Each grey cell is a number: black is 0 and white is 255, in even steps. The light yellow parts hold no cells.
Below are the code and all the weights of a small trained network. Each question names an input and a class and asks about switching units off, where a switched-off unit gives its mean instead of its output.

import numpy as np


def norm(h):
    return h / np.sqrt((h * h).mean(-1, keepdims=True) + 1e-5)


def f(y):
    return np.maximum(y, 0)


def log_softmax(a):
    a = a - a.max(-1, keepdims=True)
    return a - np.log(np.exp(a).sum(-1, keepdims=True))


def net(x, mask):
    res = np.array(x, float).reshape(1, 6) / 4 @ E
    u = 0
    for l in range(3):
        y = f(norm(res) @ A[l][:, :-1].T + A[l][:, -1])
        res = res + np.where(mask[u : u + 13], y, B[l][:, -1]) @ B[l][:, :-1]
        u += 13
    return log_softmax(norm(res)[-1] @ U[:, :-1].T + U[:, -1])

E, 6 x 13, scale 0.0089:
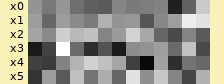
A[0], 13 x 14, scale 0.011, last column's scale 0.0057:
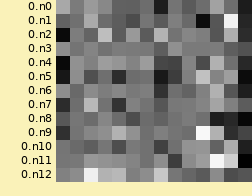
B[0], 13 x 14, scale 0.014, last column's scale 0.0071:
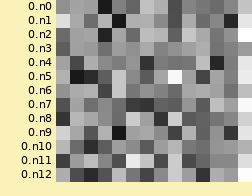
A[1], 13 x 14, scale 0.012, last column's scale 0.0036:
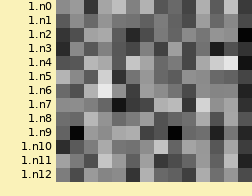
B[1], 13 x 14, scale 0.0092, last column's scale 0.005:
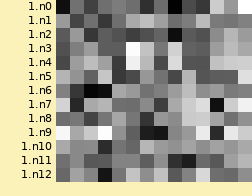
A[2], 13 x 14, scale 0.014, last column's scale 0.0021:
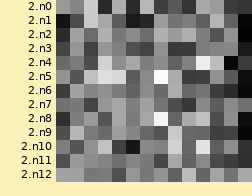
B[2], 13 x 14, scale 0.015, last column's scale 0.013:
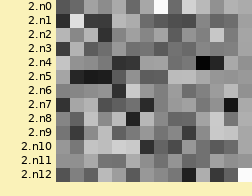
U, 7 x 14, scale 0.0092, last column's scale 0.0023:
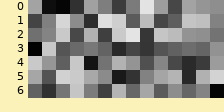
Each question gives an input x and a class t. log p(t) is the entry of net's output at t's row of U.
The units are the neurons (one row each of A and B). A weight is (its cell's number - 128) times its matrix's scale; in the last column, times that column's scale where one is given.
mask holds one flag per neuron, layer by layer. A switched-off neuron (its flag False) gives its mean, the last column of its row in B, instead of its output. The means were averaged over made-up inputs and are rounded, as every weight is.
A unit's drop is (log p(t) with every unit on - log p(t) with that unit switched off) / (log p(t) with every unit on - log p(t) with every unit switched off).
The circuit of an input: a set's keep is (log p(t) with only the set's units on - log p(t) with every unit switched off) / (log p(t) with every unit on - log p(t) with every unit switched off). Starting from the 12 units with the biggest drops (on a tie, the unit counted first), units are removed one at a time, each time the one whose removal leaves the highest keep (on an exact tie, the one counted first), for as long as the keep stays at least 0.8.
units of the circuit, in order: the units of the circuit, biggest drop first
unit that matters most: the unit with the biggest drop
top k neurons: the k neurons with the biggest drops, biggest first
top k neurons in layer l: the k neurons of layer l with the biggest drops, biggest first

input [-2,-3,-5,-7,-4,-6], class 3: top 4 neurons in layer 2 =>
2.n3, 2.n7, 2.n8, 2.n2
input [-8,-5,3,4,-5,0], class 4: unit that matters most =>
0.n9
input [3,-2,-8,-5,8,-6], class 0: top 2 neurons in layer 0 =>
0.n5, 0.n10
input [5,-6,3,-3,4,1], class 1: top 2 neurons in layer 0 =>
0.n8, 0.n9
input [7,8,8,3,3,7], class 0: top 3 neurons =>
0.n12, 2.n5, 0.n8
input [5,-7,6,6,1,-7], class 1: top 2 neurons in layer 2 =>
2.n9, 2.n6
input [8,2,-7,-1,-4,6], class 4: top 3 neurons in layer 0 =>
0.n1, 0.n12, 0.n6
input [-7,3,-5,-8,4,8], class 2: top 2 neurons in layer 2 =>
2.n8, 2.n1
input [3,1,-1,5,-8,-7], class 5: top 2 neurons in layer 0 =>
0.n2, 0.n9
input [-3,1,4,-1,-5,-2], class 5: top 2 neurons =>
0.n5, 1.n7
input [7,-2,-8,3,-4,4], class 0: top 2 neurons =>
0.n5, 0.n10
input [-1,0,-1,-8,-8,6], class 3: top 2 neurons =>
1.n0, 0.n2
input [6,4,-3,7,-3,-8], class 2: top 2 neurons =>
0.n0, 2.n0
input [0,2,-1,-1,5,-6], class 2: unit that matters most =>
0.n6
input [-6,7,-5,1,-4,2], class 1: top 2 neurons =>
0.n11, 0.n1
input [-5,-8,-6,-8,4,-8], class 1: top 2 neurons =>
0.n8, 0.n2
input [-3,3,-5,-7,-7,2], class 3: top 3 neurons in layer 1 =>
1.n0, 1.n11, 1.n9
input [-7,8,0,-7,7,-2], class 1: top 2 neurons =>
0.n11, 1.n4
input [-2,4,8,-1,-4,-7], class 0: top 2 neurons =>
0.n12, 2.n5
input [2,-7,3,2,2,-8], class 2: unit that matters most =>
2.n0
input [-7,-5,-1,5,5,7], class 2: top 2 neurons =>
0.n2, 0.n1
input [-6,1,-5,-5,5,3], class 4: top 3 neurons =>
0.n9, 0.n12, 2.n4
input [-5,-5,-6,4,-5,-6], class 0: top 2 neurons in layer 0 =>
0.n5, 0.n2
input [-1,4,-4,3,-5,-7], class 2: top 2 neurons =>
0.n0, 2.n0
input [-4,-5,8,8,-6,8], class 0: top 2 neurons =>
0.n12, 2.n5
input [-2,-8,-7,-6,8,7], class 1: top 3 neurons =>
0.n8, 0.n12, 2.n9
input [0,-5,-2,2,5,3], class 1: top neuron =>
0.n8
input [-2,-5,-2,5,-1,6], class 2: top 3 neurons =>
0.n2, 0.n11, 2.n8
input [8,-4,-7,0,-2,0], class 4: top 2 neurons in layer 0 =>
0.n1, 0.n12
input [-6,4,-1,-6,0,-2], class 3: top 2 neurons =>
0.n1, 1.n0
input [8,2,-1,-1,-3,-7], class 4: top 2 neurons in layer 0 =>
0.n1, 0.n2
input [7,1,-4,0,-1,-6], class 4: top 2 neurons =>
0.n1, 0.n2
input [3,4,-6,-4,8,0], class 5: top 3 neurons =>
0.n4, 1.n9, 0.n12
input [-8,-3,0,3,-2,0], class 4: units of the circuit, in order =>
0.n9
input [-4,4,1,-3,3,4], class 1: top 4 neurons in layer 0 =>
0.n11, 0.n1, 0.n0, 0.n6
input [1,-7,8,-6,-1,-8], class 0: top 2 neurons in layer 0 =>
0.n12, 0.n2
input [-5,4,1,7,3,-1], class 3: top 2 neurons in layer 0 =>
0.n7, 0.n1
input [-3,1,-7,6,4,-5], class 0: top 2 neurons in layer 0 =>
0.n5, 0.n10
